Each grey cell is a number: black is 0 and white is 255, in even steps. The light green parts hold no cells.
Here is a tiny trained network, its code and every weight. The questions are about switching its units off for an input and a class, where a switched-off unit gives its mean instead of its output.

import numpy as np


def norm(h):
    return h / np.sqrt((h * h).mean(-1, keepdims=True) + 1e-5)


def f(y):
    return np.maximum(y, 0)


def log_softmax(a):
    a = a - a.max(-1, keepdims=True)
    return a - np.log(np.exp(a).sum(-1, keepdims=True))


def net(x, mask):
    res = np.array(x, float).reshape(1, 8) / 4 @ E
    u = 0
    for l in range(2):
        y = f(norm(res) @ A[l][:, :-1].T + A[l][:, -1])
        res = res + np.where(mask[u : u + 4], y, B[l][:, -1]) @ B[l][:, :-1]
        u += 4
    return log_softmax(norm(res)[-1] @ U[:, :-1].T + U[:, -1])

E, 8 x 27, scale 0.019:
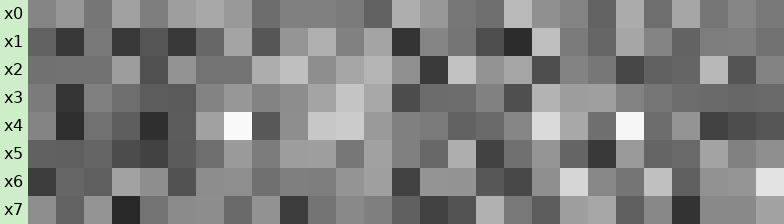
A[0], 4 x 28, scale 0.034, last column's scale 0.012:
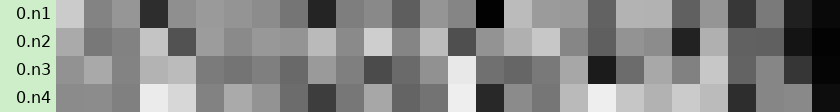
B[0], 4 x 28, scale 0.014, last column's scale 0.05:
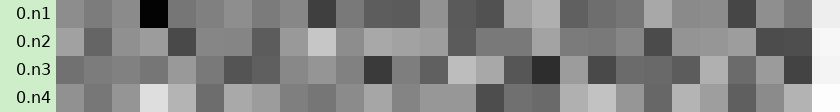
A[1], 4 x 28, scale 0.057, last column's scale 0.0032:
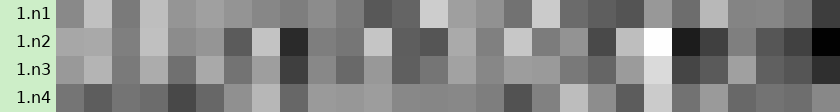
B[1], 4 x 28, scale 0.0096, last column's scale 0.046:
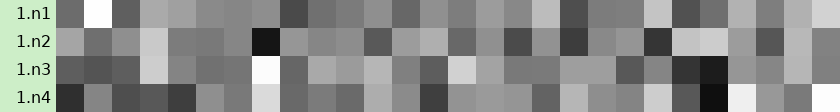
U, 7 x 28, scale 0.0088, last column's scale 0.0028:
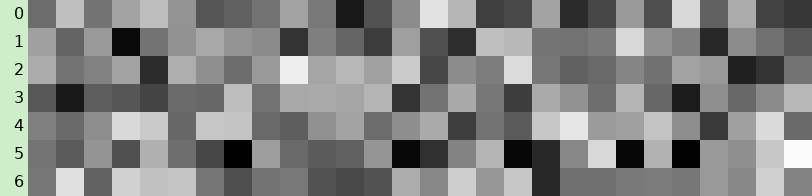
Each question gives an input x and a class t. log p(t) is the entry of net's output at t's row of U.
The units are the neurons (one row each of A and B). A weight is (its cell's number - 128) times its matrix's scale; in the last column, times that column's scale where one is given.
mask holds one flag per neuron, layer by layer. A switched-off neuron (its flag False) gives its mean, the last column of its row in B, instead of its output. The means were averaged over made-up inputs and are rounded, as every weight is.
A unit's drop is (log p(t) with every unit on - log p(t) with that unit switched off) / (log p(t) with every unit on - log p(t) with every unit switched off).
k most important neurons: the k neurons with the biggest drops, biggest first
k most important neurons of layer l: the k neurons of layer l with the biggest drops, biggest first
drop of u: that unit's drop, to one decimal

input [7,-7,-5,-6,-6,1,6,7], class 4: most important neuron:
0.n4
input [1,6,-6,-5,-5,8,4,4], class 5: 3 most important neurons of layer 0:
0.n4, 0.n3, 0.n1
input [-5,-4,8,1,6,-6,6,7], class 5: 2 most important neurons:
0.n4, 1.n4
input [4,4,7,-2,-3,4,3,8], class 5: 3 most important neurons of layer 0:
0.n4, 0.n2, 0.n1
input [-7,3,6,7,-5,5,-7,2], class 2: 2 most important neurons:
1.n4, 0.n3
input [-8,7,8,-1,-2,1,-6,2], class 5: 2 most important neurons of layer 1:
1.n4, 1.n1
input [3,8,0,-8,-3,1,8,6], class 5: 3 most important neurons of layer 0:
0.n4, 0.n1, 0.n3
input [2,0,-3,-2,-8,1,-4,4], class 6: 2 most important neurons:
1.n1, 0.n3
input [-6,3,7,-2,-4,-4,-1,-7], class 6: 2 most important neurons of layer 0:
0.n3, 0.n2
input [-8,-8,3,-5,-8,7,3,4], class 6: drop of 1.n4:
0.1
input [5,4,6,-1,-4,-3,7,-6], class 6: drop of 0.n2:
0.1
